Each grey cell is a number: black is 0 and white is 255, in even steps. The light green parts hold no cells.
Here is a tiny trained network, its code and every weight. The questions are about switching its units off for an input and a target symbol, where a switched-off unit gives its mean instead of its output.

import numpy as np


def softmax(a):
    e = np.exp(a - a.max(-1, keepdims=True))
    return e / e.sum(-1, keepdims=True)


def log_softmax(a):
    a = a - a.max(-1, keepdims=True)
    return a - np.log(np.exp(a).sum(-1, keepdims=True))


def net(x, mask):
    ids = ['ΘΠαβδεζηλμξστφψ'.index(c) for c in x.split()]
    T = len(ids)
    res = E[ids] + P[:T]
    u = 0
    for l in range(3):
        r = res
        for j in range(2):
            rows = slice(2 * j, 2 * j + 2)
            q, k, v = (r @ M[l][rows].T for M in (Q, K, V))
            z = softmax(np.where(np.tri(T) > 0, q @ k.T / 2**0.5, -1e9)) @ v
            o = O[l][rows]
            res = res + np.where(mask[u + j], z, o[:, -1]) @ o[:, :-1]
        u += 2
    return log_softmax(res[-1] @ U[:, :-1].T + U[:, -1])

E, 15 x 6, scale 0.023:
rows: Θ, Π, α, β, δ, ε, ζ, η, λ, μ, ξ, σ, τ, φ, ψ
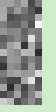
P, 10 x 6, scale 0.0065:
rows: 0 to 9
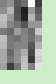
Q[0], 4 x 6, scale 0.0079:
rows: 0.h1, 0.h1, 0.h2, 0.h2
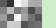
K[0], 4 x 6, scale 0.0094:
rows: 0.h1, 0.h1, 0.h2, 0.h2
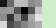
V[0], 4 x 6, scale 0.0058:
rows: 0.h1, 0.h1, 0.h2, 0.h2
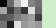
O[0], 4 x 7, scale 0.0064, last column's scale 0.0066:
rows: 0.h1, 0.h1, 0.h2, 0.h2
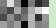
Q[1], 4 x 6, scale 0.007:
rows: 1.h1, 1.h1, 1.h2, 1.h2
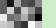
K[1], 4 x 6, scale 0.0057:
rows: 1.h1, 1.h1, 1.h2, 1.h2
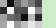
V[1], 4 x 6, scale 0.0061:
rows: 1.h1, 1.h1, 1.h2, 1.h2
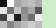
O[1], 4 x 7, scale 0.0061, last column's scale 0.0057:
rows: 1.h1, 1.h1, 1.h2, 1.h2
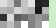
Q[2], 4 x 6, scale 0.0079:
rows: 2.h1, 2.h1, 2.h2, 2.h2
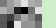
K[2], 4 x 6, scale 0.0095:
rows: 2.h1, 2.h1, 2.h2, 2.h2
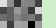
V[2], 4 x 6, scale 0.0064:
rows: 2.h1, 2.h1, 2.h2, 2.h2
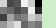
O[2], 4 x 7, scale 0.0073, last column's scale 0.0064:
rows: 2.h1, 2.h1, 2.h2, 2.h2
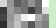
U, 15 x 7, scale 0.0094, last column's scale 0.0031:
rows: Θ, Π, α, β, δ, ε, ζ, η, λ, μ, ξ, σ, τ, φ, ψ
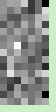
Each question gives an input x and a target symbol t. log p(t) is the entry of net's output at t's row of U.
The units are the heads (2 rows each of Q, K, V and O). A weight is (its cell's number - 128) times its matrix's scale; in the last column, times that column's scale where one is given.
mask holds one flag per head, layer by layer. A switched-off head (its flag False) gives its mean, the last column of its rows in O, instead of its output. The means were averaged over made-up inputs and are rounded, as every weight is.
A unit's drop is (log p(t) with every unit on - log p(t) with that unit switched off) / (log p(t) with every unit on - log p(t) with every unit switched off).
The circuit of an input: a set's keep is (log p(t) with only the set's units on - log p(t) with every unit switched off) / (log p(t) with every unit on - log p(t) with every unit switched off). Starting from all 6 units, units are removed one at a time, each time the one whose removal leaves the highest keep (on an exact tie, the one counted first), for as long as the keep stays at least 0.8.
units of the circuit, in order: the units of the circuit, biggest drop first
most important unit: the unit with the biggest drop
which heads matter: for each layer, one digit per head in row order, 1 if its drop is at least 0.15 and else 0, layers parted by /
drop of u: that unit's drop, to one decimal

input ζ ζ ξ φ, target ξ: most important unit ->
1.h2
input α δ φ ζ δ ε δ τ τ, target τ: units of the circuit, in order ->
(1.h1; 2.h1; 1.h2)
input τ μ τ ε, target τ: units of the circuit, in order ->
(1.h1; 2.h2; 1.h2)
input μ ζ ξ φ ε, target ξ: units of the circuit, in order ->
(1.h2; 2.h2)
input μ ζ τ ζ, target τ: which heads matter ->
00 / 11 / 01
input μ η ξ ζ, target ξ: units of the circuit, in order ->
(1.h2; 2.h2)
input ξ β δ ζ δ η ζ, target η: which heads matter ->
10 / 10 / 10
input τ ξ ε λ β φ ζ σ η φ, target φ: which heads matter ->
10 / 11 / 10
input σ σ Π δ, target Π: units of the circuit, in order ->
(2.h2; 1.h2; 1.h1)
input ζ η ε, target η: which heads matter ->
00 / 11 / 10
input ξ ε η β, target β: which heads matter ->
00 / 01 / 11
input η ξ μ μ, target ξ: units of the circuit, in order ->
(2.h2; 1.h2)
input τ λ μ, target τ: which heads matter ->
10 / 11 / 01
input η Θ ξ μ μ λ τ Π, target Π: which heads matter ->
00 / 00 / 01
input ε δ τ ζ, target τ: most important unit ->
1.h1
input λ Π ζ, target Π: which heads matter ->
00 / 01 / 01
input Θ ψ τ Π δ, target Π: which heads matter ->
00 / 11 / 01
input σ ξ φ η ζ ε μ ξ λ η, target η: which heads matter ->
00 / 11 / 10
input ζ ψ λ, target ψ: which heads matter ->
11 / 00 / 10
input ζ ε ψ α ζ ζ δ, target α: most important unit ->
1.h1
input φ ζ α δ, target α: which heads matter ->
10 / 10 / 01
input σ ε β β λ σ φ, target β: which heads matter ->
00 / 11 / 11
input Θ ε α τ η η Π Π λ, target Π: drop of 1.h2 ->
0.3
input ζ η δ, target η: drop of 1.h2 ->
0.4
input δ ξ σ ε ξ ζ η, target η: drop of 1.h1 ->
0.3
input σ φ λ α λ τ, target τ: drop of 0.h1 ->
0.1
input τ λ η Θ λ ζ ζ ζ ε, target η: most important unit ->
2.h1
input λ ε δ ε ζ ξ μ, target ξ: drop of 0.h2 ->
0.0
